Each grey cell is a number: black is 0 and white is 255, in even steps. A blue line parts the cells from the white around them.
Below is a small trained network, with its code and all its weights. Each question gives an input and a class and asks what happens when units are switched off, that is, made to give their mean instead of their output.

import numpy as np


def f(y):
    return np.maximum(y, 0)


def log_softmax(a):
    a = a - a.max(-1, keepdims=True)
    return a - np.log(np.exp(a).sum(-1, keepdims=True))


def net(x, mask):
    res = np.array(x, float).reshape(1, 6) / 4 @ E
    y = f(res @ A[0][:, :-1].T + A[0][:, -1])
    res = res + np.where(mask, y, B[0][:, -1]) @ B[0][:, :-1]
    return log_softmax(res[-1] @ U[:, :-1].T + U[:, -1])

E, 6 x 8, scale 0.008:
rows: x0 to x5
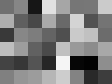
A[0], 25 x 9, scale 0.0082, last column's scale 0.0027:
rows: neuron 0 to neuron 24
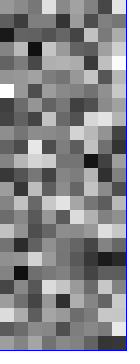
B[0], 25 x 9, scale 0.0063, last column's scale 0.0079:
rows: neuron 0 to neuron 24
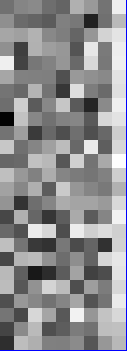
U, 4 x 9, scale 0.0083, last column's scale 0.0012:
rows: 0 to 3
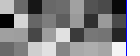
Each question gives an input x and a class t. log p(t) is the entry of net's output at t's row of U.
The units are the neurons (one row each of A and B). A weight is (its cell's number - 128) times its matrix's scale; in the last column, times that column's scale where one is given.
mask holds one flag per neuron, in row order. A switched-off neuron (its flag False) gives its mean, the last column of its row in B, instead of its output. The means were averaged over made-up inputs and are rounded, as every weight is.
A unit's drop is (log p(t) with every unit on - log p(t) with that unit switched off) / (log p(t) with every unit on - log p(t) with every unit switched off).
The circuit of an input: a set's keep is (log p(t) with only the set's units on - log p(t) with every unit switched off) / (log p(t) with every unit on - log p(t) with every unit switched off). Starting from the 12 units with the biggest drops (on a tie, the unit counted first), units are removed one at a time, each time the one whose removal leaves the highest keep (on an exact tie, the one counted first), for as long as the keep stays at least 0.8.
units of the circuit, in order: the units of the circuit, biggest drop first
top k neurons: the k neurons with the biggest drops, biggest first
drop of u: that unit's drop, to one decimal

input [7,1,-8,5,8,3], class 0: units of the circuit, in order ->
[neuron 19]
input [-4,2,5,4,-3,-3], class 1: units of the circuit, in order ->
[neuron 15; neuron 9]
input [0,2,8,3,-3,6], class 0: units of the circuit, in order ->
[neuron 18; neuron 16]
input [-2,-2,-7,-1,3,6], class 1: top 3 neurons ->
[neuron 18; neuron 11; neuron 10]
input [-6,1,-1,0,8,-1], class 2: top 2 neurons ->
[neuron 7; neuron 6]
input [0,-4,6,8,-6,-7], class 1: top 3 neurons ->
[neuron 15; neuron 9; neuron 8]
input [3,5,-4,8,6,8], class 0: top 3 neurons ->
[neuron 19; neuron 17; neuron 4]
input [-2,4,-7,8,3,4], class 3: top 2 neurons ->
[neuron 22; neuron 16]
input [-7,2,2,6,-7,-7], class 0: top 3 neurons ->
[neuron 9; neuron 8; neuron 18]
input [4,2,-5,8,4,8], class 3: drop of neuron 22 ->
0.2
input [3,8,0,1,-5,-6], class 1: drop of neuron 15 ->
0.6
